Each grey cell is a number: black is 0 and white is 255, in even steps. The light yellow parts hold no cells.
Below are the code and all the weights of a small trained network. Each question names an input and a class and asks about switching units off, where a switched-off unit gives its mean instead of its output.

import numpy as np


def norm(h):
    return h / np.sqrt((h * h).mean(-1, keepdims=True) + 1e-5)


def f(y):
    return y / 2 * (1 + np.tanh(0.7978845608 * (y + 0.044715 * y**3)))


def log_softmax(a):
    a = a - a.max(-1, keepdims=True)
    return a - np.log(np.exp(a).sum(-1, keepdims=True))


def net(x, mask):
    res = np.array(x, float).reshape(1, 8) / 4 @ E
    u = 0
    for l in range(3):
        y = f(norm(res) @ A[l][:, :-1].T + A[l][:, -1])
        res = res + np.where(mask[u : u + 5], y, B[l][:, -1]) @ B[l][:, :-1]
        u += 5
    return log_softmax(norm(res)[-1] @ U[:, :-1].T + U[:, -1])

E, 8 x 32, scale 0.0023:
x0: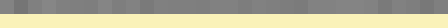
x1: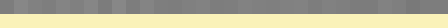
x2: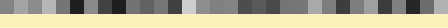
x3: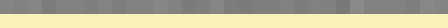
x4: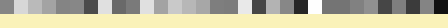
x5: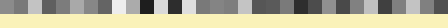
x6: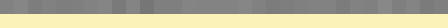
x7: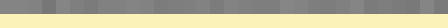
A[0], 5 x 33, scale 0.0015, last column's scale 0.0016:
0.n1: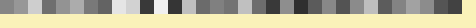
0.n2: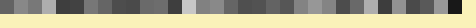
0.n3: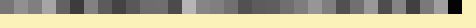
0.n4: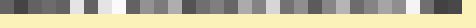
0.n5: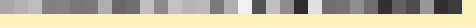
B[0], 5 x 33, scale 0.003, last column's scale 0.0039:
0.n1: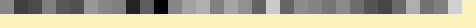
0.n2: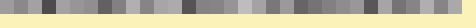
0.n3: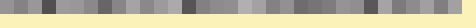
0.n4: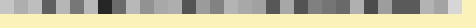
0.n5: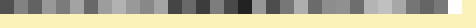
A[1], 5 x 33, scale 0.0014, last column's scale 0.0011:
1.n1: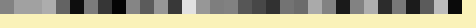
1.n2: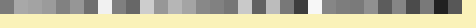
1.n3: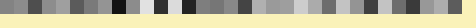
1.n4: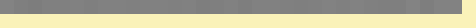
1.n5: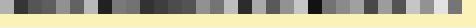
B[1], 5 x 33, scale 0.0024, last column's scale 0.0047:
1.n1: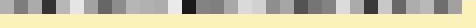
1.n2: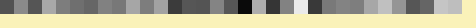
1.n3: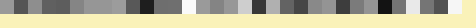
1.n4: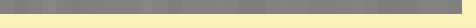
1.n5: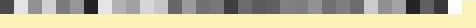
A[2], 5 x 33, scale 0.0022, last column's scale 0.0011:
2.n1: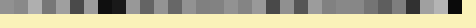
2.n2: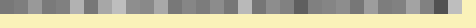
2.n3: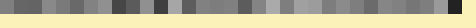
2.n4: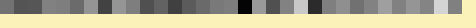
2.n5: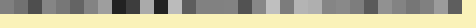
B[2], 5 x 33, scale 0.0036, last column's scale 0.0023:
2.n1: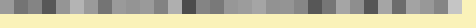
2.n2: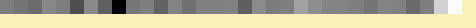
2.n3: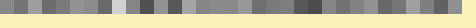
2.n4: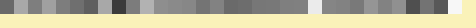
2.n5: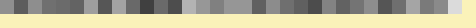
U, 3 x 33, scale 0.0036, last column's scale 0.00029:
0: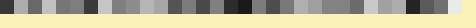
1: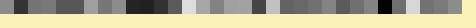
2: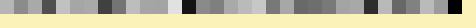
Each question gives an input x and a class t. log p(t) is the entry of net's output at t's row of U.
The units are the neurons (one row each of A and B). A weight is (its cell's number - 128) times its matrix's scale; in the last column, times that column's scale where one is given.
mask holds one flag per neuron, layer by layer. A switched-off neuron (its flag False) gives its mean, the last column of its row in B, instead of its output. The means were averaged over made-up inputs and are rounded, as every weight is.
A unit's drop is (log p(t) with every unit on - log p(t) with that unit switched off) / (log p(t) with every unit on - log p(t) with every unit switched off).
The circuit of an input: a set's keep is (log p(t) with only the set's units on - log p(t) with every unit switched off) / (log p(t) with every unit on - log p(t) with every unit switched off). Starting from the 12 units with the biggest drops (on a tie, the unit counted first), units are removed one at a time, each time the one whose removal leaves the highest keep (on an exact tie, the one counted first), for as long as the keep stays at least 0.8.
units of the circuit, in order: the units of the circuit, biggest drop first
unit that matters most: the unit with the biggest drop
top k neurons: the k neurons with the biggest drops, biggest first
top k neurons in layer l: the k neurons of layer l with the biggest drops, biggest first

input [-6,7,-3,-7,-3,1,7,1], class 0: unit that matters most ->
1.n5
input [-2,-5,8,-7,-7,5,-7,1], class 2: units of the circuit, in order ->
[1.n1, 2.n1]
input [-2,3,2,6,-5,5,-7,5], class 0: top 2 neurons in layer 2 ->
[2.n4, 2.n5]
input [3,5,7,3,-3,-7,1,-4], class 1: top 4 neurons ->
[2.n5, 1.n3, 0.n4, 2.n3]
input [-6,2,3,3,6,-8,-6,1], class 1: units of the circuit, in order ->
[1.n5, 2.n5]
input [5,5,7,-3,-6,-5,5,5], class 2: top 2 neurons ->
[0.n5, 2.n1]
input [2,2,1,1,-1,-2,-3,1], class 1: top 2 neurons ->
[1.n3, 0.n5]
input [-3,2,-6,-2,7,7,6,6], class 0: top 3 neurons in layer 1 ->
[1.n3, 1.n2, 1.n1]
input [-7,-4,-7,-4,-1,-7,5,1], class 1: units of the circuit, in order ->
[1.n3, 2.n5]
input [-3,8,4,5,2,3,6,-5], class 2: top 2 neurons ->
[1.n3, 1.n1]
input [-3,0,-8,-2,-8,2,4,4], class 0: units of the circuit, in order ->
[1.n5, 2.n4]
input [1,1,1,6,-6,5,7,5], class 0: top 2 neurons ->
[1.n3, 2.n4]
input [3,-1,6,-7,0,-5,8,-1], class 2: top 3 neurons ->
[0.n1, 1.n1, 2.n1]
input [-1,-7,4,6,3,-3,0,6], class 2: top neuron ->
[0.n1]
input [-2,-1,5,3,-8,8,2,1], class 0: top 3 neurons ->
[1.n3, 1.n5, 2.n4]
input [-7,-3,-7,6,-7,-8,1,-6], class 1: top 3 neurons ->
[1.n3, 0.n5, 2.n5]
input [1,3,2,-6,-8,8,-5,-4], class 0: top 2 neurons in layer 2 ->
[2.n4, 2.n5]
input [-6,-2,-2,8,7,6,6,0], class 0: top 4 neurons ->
[0.n5, 1.n3, 1.n2, 2.n5]
